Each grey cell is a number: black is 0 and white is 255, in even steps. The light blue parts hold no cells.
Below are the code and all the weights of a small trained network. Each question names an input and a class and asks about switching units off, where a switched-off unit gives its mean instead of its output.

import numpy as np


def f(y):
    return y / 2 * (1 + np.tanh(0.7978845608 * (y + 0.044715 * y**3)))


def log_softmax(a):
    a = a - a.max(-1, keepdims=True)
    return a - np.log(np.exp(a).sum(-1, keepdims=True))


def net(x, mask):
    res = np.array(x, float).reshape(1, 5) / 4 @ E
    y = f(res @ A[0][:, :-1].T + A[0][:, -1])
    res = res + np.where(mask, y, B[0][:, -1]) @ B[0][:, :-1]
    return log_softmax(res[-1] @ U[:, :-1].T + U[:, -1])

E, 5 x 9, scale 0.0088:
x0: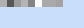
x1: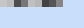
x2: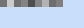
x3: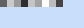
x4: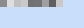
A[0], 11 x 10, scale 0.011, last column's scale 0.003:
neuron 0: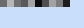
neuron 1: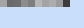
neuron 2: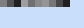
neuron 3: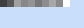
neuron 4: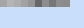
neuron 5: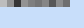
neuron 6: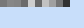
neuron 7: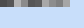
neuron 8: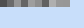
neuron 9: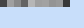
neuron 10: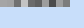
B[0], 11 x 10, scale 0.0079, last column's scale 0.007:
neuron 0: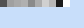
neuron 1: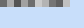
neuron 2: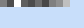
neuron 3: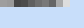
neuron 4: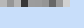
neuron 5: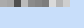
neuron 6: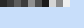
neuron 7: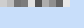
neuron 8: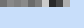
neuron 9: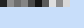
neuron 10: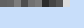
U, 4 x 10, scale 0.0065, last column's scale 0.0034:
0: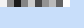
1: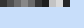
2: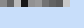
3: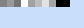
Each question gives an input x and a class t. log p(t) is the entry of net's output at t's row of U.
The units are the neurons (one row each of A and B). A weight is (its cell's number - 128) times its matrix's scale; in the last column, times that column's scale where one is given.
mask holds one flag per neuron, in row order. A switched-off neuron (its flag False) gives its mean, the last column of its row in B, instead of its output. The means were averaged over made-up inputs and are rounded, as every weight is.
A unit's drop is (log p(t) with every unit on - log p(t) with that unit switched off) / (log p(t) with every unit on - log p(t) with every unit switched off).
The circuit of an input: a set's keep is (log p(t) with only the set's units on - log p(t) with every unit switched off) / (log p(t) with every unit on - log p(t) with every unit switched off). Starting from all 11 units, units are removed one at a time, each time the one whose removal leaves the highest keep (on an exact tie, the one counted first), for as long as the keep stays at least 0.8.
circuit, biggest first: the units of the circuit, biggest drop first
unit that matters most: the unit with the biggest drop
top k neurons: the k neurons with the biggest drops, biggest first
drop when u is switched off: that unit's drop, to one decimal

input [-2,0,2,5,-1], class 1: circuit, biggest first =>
(neuron 6; neuron 9)
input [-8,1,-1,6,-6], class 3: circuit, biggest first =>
(neuron 0)
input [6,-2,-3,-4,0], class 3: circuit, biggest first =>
(neuron 6; neuron 1)
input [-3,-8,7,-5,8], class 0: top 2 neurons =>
(neuron 7; neuron 2)
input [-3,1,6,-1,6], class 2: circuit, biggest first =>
(neuron 10; neuron 4)
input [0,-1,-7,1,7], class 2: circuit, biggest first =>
(neuron 5; neuron 4)
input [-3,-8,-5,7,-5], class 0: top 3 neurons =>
(neuron 7; neuron 8; neuron 3)
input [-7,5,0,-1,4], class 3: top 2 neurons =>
(neuron 0; neuron 6)
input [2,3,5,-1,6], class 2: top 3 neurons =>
(neuron 10; neuron 4; neuron 7)
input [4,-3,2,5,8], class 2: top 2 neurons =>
(neuron 4; neuron 5)
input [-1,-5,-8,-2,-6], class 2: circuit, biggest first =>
(neuron 8; neuron 9)
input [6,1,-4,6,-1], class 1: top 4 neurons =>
(neuron 6; neuron 9; neuron 0; neuron 7)
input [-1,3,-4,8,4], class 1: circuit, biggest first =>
(neuron 9; neuron 6)
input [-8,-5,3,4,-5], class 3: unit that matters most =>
neuron 0
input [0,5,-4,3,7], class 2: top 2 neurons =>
(neuron 4; neuron 7)
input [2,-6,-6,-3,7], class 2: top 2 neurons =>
(neuron 5; neuron 10)
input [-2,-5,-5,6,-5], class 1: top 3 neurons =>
(neuron 6; neuron 9; neuron 4)
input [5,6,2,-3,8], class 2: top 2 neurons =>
(neuron 10; neuron 4)
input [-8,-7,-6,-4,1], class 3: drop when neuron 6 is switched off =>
0.1
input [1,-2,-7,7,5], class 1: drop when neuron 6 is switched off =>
0.4
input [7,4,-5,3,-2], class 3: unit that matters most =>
neuron 1
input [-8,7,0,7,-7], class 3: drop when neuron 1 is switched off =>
-0.1
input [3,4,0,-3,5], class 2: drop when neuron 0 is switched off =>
0.1
